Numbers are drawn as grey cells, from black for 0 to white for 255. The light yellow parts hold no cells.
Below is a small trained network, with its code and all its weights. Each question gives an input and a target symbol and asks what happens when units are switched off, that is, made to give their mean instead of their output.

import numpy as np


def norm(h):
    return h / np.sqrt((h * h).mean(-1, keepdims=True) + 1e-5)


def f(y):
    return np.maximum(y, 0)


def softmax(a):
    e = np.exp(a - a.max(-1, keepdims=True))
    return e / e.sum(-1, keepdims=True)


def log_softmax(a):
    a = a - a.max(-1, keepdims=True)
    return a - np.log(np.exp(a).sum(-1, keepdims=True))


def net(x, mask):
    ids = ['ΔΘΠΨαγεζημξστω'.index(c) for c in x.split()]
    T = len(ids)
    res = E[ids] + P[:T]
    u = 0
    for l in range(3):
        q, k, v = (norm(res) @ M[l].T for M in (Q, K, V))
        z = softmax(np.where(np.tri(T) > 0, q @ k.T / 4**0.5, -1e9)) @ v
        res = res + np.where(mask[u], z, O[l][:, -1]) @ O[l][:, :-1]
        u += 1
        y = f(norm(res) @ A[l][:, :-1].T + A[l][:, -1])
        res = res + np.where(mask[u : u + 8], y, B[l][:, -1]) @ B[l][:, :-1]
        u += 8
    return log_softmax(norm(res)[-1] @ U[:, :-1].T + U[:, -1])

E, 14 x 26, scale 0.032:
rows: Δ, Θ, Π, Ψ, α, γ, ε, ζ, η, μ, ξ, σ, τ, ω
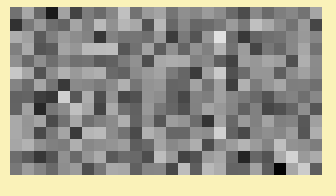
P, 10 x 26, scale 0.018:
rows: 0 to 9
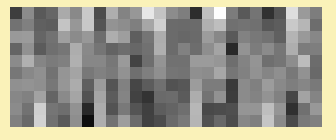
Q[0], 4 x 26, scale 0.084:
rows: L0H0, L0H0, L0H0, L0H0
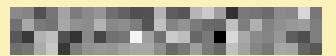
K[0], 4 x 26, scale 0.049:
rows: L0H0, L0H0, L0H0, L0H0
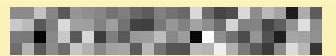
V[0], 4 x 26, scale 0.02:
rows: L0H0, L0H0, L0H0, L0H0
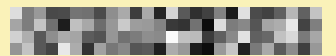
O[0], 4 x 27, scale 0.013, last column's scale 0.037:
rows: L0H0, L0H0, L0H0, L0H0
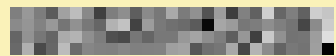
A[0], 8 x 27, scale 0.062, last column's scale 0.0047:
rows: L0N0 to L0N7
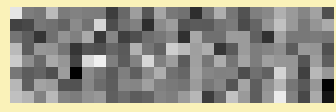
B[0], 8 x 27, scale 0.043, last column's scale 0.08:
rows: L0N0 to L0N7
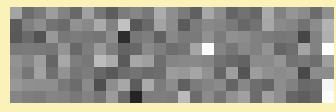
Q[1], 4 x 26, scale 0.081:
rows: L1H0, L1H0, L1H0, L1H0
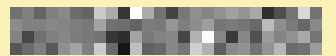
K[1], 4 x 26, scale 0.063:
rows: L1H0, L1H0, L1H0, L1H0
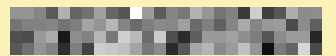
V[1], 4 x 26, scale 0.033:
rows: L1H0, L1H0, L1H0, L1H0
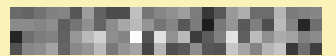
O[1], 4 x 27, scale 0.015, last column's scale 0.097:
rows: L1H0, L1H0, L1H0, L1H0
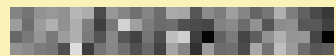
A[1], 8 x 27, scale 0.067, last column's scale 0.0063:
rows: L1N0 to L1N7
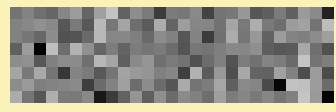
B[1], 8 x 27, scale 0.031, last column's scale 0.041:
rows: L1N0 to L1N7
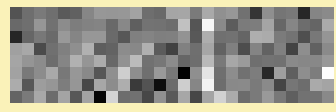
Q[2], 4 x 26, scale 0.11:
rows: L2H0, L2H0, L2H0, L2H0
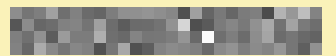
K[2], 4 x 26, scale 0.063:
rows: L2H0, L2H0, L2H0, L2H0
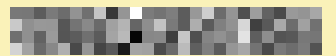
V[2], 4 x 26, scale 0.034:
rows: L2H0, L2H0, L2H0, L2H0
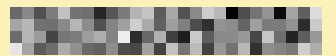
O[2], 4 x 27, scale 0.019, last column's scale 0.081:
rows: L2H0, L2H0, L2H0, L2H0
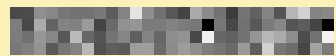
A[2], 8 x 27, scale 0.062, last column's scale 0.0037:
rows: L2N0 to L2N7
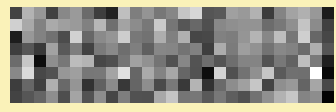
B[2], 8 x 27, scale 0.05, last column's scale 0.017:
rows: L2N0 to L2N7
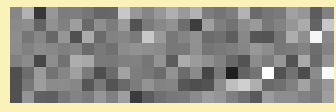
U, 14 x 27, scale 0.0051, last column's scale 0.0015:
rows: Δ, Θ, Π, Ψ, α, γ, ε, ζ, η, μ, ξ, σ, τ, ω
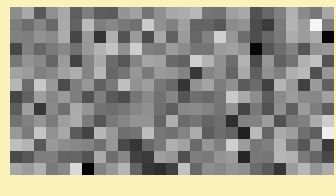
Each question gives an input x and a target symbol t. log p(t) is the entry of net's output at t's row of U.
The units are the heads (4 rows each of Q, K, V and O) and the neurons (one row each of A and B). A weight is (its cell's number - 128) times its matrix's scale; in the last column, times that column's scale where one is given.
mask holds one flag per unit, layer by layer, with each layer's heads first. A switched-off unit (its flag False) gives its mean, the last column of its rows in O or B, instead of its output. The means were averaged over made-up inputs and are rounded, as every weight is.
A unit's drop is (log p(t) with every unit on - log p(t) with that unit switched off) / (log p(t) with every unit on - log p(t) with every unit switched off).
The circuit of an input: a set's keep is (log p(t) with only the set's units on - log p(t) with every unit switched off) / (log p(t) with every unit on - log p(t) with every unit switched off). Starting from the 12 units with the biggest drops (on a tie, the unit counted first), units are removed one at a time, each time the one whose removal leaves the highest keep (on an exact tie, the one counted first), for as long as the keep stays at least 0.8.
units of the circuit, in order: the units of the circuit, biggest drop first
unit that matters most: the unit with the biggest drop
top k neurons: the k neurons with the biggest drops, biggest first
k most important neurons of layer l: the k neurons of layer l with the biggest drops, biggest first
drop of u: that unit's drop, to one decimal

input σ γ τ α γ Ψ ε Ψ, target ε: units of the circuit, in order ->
L0N3, L1N5, L0H0
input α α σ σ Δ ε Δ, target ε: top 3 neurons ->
L0N3, L1N5, L0N6
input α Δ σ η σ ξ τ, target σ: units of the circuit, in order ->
L0N7, L0H0, L0N3
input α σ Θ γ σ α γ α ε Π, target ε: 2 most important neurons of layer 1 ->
L1N5, L1N4
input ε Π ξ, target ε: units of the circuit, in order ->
L0H0, L0N3, L1N5
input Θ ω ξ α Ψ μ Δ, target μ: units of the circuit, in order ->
L0H0, L0N3, L2N5
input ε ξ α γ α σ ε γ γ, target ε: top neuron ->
L0N3
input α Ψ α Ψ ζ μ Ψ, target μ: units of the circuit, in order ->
L0H0, L0N3, L2N5
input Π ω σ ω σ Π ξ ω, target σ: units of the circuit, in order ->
L0H0, L0N7, L0N3, L2H0
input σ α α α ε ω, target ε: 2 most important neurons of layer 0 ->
L0N3, L0N6
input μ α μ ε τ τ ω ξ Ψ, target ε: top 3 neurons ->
L0N2, L0N3, L0N7
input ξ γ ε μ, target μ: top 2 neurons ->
L0N3, L2N5
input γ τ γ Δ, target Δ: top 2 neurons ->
L0N5, L2N0
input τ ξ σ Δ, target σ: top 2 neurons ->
L0N7, L0N3
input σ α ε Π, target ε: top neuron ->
L0N3
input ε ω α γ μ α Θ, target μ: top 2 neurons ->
L0N3, L0N6
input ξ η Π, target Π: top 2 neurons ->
L1N7, L0N3
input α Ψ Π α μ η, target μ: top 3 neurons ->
L0N3, L0N6, L2N5
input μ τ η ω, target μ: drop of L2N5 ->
0.2
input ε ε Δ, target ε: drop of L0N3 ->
0.2
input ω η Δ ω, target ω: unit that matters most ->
L0N2
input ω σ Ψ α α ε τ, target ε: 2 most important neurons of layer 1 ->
L1N5, L1N6
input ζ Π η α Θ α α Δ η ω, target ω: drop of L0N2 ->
0.3
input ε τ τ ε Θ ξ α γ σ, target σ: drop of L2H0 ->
0.1
